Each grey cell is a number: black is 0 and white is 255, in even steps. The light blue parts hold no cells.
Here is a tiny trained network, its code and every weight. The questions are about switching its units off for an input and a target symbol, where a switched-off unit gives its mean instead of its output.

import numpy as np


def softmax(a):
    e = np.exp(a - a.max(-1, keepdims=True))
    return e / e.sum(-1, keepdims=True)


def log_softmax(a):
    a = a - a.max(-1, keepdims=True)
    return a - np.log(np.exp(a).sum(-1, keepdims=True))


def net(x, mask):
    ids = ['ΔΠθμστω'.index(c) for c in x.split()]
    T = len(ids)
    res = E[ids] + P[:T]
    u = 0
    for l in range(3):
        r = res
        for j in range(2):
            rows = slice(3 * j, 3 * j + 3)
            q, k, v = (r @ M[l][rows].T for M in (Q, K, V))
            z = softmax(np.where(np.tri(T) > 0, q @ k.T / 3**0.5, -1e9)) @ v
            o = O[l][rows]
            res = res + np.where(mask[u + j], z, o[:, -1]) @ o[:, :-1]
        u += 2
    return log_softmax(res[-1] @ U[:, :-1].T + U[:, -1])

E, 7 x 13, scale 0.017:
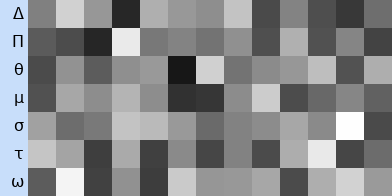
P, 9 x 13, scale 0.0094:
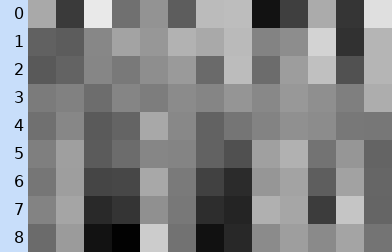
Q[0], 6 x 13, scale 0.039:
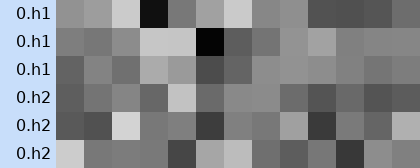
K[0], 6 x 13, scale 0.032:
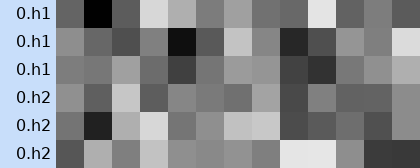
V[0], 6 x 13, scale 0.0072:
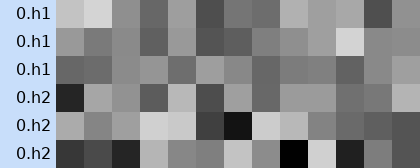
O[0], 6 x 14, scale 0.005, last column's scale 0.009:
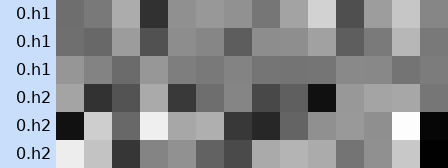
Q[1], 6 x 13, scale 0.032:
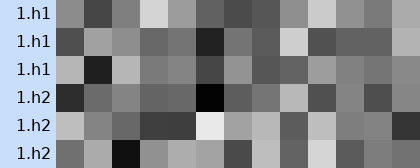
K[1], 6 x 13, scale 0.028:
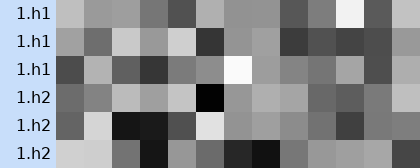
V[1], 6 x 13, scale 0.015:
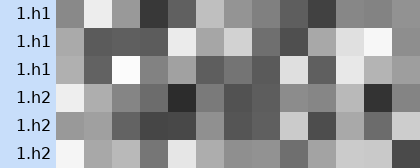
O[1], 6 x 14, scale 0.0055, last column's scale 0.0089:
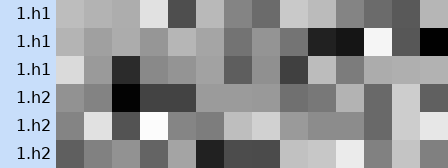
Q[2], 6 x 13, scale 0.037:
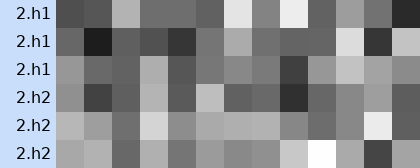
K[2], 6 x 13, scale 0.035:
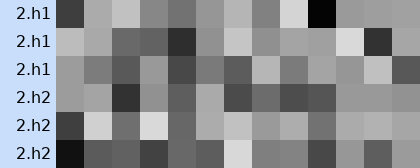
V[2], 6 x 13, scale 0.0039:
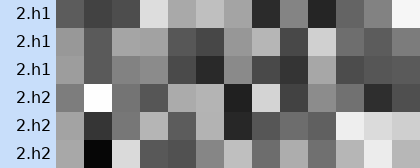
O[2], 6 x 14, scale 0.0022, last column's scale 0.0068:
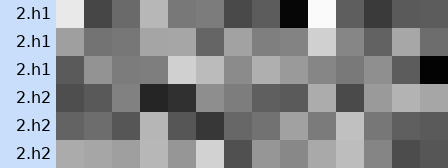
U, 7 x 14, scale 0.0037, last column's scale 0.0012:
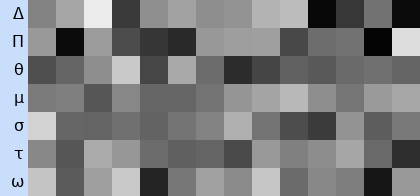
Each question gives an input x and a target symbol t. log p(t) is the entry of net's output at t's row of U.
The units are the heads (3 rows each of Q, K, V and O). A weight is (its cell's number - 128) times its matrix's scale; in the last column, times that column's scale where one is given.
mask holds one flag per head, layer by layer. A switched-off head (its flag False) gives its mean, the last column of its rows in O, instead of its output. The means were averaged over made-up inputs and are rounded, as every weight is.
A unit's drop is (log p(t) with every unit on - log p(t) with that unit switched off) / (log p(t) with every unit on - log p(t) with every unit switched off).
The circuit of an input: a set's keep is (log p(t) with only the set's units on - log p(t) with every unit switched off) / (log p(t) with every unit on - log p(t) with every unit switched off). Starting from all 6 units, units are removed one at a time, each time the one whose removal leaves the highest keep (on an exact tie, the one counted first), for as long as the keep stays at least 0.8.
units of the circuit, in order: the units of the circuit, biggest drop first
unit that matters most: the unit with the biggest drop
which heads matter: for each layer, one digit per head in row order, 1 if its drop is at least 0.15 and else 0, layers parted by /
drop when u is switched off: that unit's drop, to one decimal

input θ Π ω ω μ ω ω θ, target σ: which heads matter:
01 / 11 / 00
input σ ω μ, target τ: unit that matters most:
0.h2
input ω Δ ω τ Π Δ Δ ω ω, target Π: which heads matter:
01 / 10 / 00
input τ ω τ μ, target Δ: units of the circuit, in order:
(0.h2; 0.h1; 1.h2)
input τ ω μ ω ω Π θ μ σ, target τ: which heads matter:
01 / 01 / 00
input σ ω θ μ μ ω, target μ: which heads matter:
00 / 11 / 00
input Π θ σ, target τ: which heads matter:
00 / 01 / 00
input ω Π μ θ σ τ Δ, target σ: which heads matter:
01 / 10 / 00
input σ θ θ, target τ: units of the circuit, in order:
(0.h2; 1.h2)
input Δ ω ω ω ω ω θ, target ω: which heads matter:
00 / 10 / 00
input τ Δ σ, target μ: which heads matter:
01 / 01 / 00
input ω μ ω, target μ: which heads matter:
00 / 10 / 00
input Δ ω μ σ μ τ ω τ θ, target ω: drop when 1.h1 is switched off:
0.7
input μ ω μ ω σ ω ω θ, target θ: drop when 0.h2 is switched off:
0.9
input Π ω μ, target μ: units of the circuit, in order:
(0.h2)
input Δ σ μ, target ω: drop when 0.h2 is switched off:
0.2
